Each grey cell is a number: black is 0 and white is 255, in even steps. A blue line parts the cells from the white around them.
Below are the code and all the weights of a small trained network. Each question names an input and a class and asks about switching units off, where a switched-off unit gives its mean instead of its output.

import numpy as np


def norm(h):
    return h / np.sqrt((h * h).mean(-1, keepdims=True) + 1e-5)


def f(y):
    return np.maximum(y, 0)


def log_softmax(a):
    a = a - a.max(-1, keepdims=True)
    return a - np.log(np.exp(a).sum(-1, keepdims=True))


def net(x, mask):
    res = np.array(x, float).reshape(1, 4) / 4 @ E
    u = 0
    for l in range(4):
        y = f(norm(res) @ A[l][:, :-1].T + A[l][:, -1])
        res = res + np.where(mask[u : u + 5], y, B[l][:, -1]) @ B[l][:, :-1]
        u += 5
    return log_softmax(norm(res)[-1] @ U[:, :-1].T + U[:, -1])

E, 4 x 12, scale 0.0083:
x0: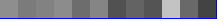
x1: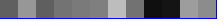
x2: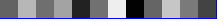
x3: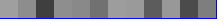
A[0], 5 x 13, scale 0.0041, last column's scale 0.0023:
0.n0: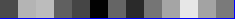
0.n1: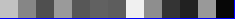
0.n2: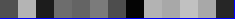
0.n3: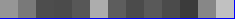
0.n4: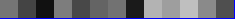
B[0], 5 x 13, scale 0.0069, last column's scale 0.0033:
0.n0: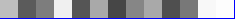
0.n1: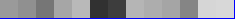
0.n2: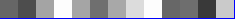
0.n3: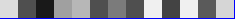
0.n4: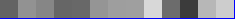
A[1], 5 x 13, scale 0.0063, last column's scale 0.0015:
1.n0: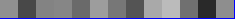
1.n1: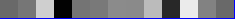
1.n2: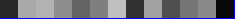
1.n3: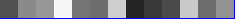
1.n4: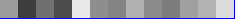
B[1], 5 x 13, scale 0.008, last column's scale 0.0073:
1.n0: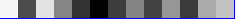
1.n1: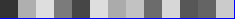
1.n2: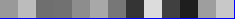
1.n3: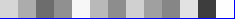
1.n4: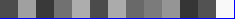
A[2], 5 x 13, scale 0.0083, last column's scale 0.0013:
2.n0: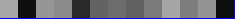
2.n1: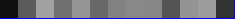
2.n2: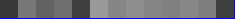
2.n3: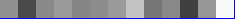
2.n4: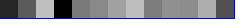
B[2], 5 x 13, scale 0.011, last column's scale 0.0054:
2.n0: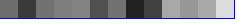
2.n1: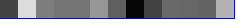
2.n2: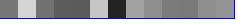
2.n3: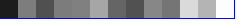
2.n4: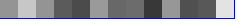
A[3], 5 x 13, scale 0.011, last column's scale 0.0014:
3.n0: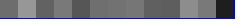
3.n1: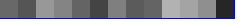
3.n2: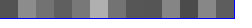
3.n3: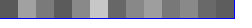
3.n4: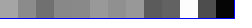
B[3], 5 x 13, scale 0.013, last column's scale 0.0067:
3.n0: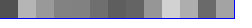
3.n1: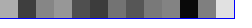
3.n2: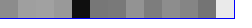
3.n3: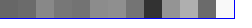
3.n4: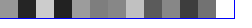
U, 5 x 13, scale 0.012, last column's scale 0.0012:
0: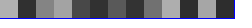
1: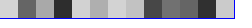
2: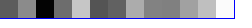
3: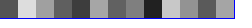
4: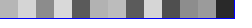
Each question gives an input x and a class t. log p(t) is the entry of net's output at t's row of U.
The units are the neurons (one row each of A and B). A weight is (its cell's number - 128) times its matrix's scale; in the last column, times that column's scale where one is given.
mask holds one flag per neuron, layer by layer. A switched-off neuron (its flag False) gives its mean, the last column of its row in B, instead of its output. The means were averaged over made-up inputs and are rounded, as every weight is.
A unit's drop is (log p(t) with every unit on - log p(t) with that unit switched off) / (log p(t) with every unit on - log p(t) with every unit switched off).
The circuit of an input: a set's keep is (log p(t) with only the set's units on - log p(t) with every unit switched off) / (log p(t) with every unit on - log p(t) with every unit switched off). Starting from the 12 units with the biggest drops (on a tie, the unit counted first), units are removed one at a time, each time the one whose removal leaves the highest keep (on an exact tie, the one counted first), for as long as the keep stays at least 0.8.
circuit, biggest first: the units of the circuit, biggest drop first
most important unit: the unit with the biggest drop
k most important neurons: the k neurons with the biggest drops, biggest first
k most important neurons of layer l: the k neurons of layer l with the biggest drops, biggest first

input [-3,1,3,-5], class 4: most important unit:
1.n2
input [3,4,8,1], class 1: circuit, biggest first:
(1.n3 3.n4)
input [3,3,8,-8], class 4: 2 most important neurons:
(1.n2 0.n4)
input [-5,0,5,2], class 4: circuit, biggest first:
(1.n2 3.n4)
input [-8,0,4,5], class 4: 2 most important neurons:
(1.n2 3.n4)
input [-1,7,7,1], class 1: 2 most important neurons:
(1.n3 3.n4)
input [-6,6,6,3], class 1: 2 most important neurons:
(1.n3 3.n4)
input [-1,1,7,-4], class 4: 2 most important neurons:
(1.n2 0.n4)
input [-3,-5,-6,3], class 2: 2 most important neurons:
(0.n1 1.n1)
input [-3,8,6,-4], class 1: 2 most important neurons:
(1.n3 3.n4)
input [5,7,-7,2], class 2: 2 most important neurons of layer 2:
(2.n4 2.n2)
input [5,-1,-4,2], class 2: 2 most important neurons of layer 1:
(1.n1 1.n0)
